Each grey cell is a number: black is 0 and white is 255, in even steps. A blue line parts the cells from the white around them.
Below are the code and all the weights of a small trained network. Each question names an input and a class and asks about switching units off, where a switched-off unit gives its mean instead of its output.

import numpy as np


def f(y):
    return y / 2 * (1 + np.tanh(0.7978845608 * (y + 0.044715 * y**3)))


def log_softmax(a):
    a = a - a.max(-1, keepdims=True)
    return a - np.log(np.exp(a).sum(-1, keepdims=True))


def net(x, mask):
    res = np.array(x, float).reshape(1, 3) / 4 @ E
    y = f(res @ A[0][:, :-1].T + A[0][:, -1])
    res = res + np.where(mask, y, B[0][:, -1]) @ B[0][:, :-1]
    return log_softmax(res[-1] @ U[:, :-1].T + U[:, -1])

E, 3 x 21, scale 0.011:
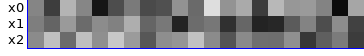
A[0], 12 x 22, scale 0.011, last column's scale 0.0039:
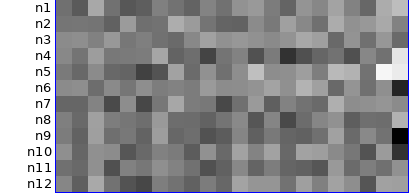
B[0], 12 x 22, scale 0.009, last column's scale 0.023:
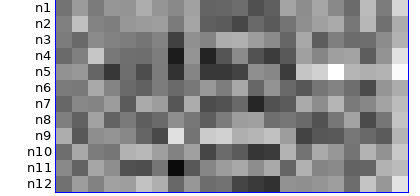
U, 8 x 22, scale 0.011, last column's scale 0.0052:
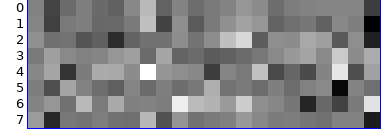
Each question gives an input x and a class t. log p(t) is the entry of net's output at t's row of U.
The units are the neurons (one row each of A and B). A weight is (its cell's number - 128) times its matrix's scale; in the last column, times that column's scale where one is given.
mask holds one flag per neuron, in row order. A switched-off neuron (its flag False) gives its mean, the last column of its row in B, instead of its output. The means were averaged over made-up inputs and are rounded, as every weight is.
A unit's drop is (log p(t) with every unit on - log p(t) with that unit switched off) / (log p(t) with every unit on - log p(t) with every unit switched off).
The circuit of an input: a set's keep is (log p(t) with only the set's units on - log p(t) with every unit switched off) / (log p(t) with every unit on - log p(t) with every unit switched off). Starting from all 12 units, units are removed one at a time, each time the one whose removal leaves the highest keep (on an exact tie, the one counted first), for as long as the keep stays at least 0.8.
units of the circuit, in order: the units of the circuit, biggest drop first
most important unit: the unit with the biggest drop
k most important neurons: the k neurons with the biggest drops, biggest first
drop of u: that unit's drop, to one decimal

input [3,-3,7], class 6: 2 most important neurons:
(n5; n4)
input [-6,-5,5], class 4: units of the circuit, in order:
(n5; n4)
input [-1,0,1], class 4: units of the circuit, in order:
(n5; n4; n11)
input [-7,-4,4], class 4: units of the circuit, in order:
(n5; n4)
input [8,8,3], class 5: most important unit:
n8
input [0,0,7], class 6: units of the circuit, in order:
(n5; n12; n10)
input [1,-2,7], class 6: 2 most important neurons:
(n5; n4)
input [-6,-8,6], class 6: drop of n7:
0.0
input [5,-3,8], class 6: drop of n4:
0.2
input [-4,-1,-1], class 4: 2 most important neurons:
(n5; n4)
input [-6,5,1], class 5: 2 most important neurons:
(n12; n5)
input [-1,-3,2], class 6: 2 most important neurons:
(n5; n4)
